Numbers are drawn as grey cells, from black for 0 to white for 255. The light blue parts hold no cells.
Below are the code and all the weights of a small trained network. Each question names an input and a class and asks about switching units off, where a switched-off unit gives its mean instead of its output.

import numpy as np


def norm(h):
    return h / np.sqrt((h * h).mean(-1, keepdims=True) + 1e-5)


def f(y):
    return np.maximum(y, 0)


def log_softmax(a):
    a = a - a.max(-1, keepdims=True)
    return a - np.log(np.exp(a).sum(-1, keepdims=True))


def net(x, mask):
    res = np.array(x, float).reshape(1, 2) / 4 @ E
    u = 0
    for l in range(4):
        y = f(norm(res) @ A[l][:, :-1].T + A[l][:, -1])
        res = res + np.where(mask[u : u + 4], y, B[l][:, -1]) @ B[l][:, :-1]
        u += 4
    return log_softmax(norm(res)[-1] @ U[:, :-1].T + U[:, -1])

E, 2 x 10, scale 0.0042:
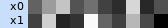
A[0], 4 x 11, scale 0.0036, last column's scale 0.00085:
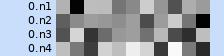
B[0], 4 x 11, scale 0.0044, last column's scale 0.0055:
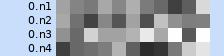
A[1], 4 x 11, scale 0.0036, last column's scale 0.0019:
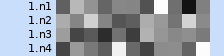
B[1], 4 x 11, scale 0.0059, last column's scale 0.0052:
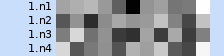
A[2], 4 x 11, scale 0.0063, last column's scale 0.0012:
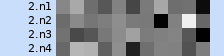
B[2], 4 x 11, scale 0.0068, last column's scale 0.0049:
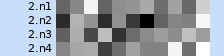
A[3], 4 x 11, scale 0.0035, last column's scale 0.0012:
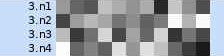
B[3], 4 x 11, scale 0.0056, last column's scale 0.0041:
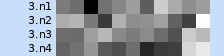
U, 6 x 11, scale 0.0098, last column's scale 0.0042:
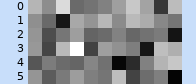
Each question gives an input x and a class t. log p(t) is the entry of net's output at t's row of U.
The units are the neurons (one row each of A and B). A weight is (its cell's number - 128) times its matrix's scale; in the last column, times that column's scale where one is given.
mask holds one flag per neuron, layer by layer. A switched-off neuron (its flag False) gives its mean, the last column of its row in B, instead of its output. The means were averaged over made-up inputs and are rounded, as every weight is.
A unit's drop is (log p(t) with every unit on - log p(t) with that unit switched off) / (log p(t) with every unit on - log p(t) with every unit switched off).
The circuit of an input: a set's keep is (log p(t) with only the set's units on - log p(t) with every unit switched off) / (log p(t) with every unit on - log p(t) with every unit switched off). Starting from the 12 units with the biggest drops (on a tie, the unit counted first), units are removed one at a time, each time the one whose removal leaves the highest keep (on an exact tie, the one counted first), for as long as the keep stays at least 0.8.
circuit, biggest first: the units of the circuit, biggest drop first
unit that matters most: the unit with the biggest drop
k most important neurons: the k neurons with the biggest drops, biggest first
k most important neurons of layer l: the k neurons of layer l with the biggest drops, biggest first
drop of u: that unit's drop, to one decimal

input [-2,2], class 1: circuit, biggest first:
[1.n1; 2.n3; 2.n2]
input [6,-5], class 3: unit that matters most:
1.n1
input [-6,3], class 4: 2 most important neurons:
[0.n4; 2.n2]
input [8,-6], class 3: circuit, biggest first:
[1.n1; 2.n2; 2.n4]
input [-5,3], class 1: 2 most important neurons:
[1.n4; 3.n4]
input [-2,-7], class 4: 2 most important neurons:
[2.n2; 1.n4]
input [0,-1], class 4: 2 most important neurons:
[1.n4; 0.n3]
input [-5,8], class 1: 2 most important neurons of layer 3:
[3.n2; 3.n4]
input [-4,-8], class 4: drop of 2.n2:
0.3
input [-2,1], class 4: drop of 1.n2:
0.1
